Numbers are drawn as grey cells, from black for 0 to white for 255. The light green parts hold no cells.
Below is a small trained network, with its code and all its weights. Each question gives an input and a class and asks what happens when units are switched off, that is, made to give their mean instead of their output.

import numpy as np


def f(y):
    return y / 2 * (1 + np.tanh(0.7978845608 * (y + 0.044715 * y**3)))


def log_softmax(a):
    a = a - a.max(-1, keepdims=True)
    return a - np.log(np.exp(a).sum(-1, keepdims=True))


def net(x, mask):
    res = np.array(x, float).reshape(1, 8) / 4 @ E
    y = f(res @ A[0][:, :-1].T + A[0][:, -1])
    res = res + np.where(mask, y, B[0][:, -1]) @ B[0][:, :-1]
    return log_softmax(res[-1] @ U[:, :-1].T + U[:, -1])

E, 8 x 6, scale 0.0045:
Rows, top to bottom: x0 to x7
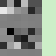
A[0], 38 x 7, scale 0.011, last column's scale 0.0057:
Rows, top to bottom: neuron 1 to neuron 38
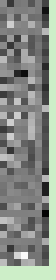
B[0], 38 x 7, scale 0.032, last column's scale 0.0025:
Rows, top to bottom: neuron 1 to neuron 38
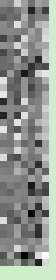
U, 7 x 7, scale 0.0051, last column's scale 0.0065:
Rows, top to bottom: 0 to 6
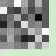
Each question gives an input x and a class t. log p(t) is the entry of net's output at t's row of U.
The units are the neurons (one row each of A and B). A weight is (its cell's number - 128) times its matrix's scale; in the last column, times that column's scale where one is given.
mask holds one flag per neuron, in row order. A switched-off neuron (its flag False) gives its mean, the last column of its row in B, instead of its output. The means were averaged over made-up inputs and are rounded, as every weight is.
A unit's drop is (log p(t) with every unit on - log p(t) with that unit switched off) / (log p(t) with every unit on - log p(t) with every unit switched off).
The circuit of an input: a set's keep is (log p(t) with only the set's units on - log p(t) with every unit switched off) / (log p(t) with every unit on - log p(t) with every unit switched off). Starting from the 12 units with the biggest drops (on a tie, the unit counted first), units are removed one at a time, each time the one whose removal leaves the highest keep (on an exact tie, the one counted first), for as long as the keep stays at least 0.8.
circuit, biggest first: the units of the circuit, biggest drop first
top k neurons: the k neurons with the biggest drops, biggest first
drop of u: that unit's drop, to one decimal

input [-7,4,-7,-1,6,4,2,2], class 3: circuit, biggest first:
neuron 17
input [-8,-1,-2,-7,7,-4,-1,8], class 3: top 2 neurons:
neuron 17; neuron 15
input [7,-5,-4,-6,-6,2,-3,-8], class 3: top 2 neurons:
neuron 6; neuron 8
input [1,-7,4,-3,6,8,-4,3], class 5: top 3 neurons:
neuron 11; neuron 23; neuron 32
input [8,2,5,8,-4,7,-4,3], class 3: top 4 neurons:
neuron 6; neuron 8; neuron 37; neuron 3
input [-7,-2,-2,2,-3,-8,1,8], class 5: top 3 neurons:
neuron 37; neuron 6; neuron 8
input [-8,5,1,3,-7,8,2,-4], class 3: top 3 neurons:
neuron 17; neuron 15; neuron 37
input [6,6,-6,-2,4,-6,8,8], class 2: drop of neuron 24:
0.2
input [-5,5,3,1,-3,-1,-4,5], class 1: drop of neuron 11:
0.1
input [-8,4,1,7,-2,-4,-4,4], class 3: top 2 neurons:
neuron 17; neuron 15
